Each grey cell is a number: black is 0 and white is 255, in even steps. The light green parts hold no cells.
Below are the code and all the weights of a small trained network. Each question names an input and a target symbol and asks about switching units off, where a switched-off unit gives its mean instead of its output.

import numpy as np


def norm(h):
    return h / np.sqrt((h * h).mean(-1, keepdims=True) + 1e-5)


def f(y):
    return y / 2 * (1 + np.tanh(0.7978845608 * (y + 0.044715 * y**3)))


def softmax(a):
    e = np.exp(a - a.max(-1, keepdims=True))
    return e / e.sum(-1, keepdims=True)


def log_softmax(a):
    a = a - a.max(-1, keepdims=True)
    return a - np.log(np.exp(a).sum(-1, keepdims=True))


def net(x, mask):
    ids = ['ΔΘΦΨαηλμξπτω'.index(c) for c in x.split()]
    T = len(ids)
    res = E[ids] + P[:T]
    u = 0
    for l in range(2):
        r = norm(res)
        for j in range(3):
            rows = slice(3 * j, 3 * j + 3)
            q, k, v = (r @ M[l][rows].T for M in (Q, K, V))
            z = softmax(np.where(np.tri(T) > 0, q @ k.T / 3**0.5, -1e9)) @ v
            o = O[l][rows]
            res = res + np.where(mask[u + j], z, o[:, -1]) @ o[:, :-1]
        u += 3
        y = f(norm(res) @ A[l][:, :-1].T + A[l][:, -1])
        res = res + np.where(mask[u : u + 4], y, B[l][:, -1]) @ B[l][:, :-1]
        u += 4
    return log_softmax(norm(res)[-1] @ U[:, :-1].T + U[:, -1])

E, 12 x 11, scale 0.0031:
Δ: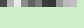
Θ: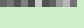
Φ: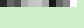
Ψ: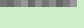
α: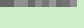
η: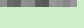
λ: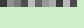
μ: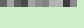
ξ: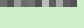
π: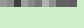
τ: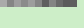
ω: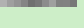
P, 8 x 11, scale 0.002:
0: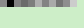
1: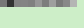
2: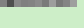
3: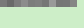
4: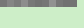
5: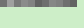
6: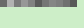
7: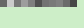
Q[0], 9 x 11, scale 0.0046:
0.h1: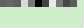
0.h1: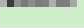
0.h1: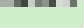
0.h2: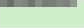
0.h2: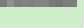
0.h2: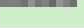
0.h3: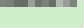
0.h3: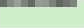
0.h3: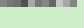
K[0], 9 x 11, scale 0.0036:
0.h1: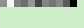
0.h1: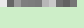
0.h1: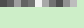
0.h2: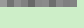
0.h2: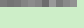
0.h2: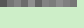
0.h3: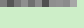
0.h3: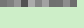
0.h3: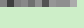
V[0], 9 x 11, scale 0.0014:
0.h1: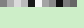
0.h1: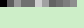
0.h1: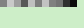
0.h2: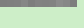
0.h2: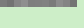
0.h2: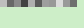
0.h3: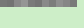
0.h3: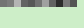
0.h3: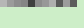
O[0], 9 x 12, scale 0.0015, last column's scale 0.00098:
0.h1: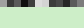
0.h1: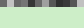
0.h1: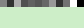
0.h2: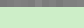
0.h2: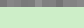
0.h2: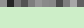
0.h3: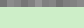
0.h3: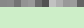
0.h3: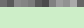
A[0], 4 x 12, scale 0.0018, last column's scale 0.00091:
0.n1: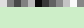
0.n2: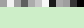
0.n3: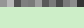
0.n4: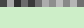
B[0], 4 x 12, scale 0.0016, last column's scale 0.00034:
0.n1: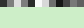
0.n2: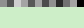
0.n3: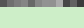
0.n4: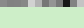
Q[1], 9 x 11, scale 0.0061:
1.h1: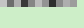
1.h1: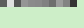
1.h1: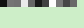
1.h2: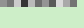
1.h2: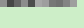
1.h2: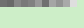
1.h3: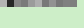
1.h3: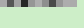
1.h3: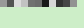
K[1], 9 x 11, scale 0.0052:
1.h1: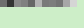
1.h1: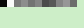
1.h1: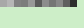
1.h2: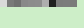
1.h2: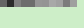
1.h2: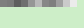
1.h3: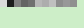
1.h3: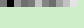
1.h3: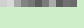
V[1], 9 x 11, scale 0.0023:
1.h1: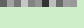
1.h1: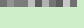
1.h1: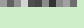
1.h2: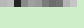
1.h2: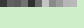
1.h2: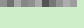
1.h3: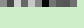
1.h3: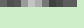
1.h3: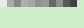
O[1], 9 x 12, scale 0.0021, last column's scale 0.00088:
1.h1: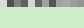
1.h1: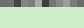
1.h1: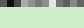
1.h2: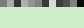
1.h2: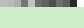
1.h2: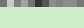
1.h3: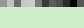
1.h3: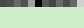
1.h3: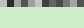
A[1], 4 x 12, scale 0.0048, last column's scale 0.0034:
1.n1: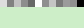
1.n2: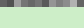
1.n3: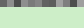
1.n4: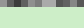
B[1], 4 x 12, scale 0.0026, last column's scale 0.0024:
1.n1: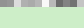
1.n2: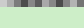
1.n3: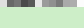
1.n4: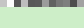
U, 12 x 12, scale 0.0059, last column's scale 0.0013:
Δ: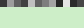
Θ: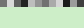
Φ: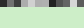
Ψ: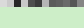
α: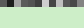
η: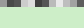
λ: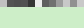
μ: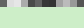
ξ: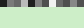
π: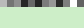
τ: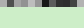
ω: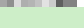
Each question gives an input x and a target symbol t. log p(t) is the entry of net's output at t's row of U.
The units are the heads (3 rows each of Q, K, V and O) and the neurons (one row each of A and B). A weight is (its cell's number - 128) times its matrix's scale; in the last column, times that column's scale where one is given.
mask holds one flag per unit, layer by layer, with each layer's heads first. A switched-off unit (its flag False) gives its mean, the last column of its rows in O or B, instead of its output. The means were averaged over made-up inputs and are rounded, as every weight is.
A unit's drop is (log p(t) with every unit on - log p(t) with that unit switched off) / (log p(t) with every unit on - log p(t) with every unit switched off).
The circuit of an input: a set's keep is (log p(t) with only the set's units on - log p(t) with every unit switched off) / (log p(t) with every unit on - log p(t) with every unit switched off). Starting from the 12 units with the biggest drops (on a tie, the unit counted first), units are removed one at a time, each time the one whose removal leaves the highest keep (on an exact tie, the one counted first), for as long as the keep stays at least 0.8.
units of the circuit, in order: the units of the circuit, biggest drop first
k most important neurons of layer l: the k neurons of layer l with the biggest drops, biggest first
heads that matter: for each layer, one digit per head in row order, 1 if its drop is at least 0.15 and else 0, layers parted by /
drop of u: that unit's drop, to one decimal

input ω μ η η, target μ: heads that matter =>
100 / 100
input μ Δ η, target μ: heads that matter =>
000 / 100
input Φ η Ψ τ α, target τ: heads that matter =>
000 / 001
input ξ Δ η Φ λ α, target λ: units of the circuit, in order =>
[1.h1 1.n3]
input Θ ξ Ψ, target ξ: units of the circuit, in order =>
[1.h1]
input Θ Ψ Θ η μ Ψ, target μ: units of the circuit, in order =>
[1.h1 0.h1]
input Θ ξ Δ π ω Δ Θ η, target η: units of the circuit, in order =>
[0.h1 1.n4]
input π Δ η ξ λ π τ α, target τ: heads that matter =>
100 / 001
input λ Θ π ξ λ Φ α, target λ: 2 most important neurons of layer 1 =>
[1.n3 1.n1]
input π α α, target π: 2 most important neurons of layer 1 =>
[1.n2 1.n1]
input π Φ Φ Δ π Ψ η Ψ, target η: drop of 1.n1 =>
0.1
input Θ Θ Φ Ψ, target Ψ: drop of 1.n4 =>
0.6
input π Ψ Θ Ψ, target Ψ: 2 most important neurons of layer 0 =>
[0.n1 0.n2]
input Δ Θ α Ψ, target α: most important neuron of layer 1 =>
[1.n3]
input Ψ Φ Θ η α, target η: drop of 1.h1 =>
0.2
